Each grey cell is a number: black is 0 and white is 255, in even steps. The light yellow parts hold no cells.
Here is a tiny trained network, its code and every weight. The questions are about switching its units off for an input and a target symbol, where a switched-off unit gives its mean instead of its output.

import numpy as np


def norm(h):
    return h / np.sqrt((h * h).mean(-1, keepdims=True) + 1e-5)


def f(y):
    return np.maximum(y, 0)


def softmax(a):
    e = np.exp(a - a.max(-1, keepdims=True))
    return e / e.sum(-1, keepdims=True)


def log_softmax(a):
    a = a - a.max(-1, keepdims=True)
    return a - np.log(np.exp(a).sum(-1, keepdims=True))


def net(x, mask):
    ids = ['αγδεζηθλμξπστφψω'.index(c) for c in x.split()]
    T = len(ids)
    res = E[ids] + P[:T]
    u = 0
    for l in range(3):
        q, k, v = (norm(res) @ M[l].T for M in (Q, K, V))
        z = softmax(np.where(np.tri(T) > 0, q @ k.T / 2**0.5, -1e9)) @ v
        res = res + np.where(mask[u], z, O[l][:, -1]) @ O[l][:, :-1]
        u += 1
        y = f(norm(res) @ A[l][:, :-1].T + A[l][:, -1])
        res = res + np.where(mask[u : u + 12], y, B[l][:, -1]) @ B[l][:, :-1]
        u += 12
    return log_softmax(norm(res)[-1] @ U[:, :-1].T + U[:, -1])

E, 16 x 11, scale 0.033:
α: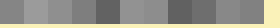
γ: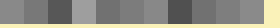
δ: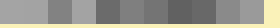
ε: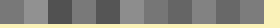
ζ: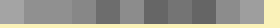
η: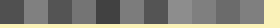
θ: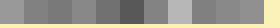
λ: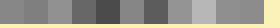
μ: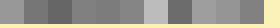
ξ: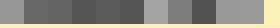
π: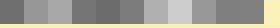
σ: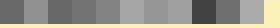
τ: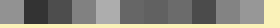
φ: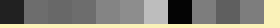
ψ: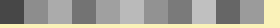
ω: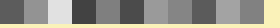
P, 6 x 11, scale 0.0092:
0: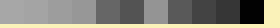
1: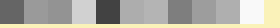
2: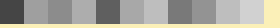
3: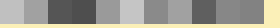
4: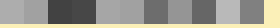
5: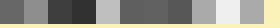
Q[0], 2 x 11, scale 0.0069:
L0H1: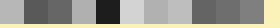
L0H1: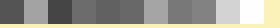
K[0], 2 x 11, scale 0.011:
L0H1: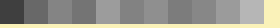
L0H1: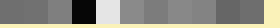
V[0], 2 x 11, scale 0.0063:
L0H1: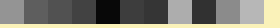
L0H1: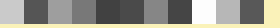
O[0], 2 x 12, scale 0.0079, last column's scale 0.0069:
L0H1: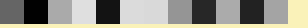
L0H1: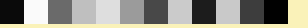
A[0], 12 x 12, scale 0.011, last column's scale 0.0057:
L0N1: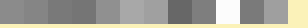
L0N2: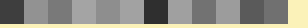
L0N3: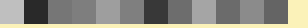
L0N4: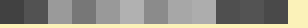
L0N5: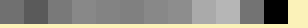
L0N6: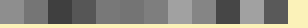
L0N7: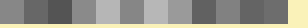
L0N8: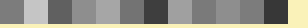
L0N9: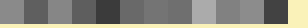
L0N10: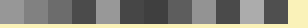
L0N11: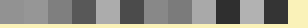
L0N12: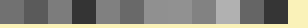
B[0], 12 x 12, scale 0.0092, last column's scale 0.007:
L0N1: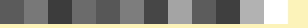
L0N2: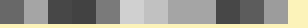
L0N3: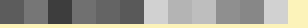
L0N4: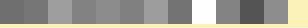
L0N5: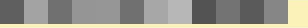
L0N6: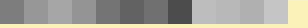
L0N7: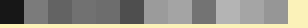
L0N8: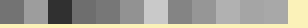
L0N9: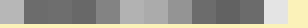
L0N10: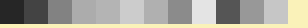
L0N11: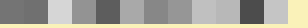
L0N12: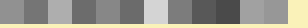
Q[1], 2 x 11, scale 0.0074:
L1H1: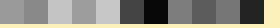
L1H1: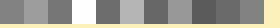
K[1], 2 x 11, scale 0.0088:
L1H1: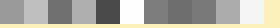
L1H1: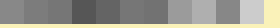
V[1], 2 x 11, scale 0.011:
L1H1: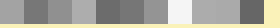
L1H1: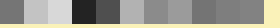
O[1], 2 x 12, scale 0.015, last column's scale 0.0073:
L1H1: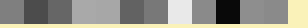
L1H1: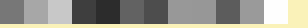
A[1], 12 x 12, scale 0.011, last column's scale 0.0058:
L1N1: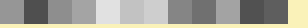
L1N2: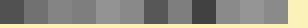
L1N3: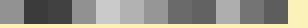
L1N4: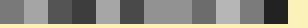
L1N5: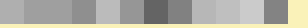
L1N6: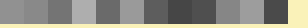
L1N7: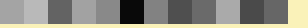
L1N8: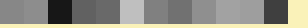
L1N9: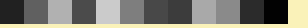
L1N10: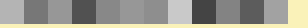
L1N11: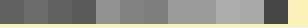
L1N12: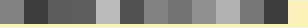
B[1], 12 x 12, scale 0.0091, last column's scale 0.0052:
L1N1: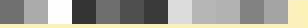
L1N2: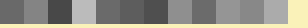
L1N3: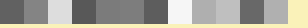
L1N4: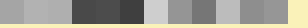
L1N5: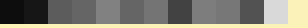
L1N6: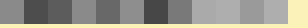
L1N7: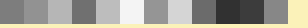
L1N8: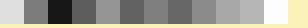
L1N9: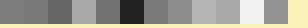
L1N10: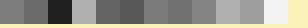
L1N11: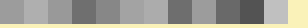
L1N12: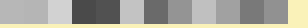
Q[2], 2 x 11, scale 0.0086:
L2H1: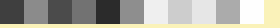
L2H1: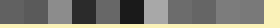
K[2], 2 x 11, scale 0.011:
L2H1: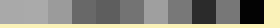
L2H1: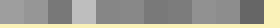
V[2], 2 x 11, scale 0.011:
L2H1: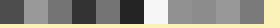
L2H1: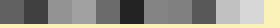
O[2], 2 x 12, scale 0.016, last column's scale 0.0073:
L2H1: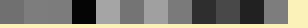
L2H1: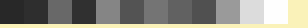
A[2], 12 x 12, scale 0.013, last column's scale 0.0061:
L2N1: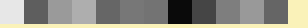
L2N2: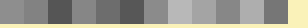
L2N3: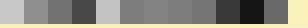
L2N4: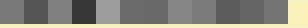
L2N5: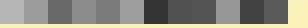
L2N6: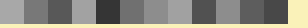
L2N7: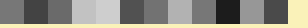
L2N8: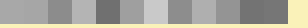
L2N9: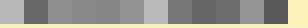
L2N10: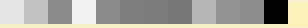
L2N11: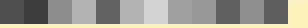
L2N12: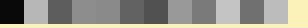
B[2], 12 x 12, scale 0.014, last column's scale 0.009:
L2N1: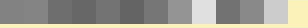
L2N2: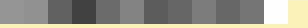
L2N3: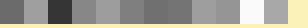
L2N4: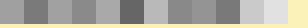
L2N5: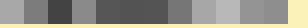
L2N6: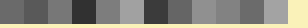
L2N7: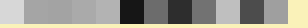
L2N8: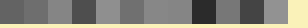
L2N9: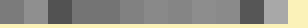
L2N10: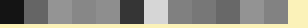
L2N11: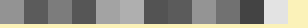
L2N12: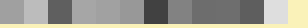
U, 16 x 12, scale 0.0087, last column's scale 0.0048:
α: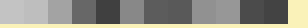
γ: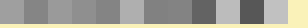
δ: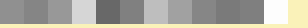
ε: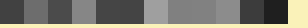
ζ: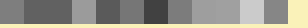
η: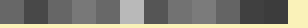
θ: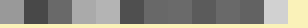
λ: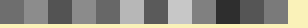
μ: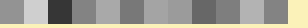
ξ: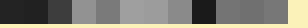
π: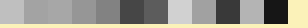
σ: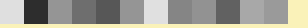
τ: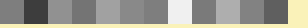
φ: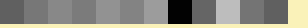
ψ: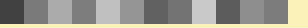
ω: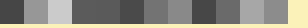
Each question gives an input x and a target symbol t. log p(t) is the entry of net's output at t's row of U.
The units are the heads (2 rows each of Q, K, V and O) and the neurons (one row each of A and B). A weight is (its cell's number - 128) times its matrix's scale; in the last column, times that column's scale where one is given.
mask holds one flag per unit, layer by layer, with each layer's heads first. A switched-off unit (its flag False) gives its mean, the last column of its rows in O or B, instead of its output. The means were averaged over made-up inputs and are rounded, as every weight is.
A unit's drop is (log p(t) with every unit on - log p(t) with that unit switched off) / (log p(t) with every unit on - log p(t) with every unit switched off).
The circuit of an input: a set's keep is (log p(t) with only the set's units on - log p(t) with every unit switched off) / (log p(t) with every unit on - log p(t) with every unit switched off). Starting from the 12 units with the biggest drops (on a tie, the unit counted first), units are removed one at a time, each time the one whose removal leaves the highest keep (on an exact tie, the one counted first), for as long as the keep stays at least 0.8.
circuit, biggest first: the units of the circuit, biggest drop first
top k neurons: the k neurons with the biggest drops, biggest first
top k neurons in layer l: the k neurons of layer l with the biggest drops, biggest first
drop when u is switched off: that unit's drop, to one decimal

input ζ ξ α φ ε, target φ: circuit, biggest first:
L1H1
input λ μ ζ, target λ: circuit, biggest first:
L0H1, L0N2, L2H1
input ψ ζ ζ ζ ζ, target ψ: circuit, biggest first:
L0H1, L0N10, L0N11
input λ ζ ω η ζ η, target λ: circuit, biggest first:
L0H1, L0N2, L2H1
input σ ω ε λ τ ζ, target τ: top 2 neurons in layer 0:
L0N3, L0N9
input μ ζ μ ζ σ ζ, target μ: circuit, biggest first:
L2H1, L2N3
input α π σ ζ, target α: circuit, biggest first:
L1H1, L2H1, L0N3
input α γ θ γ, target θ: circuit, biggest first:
L0H1, L1H1, L2N7
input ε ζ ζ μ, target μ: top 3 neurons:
L1N8, L0N1, L2N10
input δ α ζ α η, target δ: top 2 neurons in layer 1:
L1N7, L1N6
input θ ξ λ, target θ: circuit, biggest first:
L1H1, L2N7
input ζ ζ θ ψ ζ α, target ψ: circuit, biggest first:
L0H1, L0N10
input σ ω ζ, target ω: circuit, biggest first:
L1H1, L2H1
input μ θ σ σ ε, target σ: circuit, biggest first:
L0H1
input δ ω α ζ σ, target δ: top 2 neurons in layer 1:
L1N7, L1N6
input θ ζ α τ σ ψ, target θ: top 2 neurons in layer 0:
L0N1, L0N10
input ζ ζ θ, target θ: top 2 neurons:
L2N7, L2N11
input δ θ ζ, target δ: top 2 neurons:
L1N7, L2N10
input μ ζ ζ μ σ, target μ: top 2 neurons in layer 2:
L2N3, L2N11
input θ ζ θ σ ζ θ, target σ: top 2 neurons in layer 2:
L2N12, L2N4
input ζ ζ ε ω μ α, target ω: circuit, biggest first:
L1H1
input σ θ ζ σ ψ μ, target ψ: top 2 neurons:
L0N10, L0N11
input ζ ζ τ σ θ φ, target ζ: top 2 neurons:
L0N3, L1N9
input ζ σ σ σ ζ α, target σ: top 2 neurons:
L0N9, L2N12
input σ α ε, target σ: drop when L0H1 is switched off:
0.5
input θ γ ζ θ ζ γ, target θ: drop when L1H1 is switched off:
0.9
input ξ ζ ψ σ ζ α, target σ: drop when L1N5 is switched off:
0.1
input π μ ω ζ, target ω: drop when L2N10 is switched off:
0.0
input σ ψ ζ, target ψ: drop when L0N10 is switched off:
0.3
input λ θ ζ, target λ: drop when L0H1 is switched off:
0.8
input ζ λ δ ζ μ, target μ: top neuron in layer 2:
L2N12
